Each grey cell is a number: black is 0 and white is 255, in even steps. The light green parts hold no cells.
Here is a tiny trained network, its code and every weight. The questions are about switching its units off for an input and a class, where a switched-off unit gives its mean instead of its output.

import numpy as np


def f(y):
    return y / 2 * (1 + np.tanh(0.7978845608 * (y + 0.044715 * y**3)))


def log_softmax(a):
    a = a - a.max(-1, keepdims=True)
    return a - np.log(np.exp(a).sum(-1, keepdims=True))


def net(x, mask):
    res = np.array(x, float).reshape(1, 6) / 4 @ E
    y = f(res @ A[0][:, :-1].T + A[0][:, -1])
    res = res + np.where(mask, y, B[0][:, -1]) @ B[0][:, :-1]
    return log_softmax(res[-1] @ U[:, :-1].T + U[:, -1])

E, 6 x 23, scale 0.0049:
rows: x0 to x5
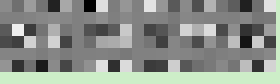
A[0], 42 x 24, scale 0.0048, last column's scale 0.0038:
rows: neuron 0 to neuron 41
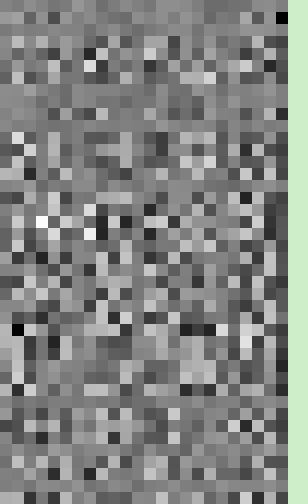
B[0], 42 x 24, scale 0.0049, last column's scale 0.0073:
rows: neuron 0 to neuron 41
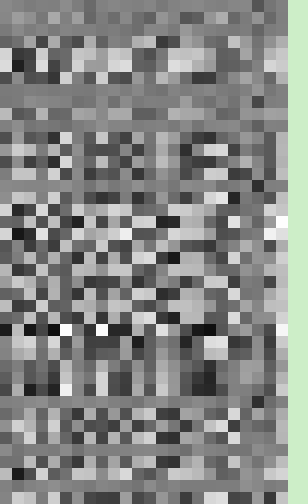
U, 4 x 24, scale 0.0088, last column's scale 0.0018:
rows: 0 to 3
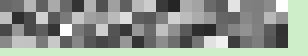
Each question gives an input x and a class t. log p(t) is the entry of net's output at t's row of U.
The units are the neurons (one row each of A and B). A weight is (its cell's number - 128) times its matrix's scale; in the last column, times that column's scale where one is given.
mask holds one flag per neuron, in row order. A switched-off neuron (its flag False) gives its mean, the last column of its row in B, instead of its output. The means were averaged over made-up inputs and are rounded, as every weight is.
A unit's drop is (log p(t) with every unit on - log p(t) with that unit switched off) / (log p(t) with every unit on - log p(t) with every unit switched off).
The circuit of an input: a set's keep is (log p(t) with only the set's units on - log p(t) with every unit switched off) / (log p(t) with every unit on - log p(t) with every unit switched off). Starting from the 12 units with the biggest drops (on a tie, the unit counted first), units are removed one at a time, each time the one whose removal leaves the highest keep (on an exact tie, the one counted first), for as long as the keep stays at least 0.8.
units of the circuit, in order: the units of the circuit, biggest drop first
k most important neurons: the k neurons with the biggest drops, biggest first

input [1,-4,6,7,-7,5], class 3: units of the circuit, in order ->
neuron 16
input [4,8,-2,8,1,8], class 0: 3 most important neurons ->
neuron 21; neuron 26; neuron 36
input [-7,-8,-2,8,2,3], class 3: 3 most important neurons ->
neuron 16; neuron 23; neuron 35
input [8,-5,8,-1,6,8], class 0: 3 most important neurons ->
neuron 26; neuron 21; neuron 36
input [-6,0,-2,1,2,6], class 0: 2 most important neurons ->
neuron 21; neuron 26
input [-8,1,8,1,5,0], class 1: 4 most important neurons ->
neuron 19; neuron 5; neuron 17; neuron 27
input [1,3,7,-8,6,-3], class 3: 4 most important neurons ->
neuron 28; neuron 41; neuron 14; neuron 27
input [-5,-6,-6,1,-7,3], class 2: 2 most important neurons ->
neuron 27; neuron 32
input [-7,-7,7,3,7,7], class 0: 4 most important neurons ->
neuron 21; neuron 26; neuron 36; neuron 34
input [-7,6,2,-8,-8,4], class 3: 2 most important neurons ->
neuron 28; neuron 41
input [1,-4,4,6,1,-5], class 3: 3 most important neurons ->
neuron 16; neuron 35; neuron 12
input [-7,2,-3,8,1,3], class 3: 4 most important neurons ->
neuron 16; neuron 23; neuron 35; neuron 12
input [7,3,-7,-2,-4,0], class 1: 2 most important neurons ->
neuron 39; neuron 4
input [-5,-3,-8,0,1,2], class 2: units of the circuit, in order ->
neuron 27
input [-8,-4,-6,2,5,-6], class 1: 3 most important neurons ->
neuron 19; neuron 5; neuron 17
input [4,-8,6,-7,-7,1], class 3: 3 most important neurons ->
neuron 28; neuron 41; neuron 14
